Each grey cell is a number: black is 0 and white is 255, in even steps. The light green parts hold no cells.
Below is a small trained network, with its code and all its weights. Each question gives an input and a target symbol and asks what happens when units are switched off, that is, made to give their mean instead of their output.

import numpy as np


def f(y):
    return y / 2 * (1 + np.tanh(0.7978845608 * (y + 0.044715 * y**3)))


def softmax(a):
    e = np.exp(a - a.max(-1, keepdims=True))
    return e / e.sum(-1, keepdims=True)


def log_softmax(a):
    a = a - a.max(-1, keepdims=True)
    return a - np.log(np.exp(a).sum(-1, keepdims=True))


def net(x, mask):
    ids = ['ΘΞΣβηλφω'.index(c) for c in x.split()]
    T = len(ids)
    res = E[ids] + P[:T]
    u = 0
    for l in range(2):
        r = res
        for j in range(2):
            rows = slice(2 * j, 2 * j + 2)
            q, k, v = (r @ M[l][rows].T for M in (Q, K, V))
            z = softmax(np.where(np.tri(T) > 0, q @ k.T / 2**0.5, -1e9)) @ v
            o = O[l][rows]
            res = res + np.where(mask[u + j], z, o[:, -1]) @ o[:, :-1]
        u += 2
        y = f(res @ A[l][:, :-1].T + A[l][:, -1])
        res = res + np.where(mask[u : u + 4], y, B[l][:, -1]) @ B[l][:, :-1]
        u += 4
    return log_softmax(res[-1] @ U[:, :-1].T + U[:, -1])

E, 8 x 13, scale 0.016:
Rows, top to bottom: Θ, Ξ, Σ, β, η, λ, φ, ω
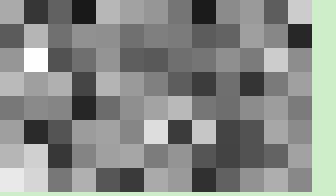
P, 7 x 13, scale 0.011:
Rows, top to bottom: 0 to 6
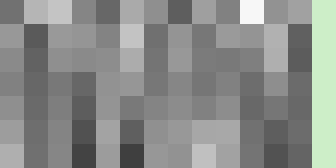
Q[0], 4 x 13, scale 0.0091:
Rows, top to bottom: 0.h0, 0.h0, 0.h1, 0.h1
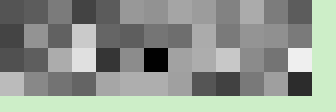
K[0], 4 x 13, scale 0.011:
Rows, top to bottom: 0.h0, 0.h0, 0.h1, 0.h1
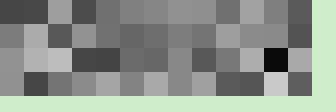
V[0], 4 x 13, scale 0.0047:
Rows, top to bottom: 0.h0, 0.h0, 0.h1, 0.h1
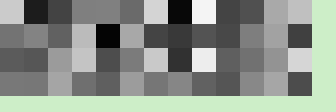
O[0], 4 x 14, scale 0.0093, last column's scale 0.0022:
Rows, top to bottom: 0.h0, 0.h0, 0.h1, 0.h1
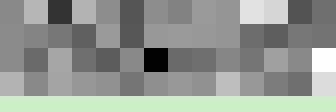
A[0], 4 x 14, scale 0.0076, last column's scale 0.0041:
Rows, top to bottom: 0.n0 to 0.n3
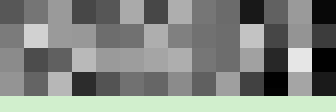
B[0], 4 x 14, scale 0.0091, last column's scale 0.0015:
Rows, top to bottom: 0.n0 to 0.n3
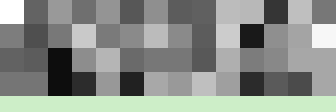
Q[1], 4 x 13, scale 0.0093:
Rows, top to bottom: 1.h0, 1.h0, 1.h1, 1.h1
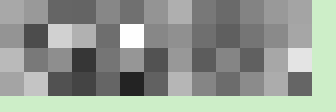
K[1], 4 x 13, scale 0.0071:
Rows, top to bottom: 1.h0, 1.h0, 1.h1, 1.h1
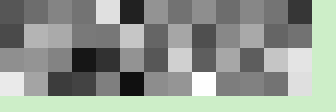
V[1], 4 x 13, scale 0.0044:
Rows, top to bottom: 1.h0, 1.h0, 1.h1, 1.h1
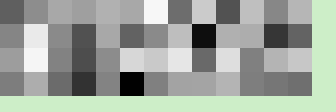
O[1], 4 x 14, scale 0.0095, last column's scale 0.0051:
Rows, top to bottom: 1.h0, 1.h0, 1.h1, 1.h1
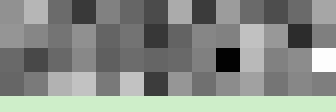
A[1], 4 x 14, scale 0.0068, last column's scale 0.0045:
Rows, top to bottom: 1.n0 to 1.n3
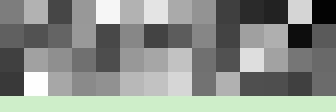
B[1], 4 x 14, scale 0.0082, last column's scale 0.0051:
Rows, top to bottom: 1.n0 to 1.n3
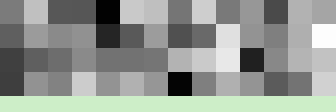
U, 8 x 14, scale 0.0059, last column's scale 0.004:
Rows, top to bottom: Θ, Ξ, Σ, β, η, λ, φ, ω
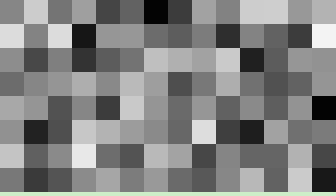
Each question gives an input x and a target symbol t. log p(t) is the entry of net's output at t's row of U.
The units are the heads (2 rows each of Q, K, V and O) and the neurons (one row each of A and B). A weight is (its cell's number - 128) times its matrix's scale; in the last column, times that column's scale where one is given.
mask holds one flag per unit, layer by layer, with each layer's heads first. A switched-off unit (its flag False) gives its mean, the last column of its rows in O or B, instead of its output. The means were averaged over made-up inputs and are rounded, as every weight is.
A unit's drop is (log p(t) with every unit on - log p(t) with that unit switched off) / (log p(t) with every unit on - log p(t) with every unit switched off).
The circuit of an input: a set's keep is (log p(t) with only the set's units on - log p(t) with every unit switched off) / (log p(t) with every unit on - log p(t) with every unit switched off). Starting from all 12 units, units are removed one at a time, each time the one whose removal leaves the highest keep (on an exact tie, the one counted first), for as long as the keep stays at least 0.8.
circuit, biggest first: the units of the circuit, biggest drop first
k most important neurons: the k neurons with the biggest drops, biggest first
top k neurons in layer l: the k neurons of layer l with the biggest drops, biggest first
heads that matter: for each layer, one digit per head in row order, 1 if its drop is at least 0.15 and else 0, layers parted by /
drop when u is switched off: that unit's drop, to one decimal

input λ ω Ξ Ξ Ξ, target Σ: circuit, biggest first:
(0.h0 1.h0)
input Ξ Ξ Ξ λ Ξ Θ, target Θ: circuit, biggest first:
(0.h0 0.h1)
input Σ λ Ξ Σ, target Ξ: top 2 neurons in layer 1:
(1.n1 1.n2)
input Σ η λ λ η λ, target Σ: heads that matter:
10 / 11
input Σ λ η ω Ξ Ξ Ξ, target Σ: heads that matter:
11 / 10
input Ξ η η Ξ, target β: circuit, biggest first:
(0.h1 1.n3 1.h1)
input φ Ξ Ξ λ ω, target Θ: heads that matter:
01 / 00
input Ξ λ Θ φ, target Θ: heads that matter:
11 / 00
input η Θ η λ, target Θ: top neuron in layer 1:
(1.n1)
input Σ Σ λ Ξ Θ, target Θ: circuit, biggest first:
(0.h1 0.h0)
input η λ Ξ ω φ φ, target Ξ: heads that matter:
01 / 00
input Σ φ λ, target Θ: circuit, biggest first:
(0.h1 1.n1 1.h0)
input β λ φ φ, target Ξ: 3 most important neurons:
(0.n0 1.n1 1.n2)
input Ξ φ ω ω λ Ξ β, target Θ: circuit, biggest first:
(0.h0)
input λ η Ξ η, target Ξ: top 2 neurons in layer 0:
(0.n0 0.n3)
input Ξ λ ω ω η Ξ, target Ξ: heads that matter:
11 / 00
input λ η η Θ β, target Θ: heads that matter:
11 / 00
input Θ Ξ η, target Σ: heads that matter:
01 / 01
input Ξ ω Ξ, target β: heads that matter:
11 / 00
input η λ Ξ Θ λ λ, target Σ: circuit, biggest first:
(1.h1 1.n0)
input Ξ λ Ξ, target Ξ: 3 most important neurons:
(0.n0 1.n1 1.n2)
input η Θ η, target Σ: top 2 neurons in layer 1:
(1.n2 1.n3)
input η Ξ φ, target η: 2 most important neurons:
(1.n0 0.n2)
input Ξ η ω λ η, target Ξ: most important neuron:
(0.n0)
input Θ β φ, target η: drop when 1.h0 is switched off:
-0.1
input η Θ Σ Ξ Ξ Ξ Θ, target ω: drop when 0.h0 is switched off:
0.2
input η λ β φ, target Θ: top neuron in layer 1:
(1.n1)
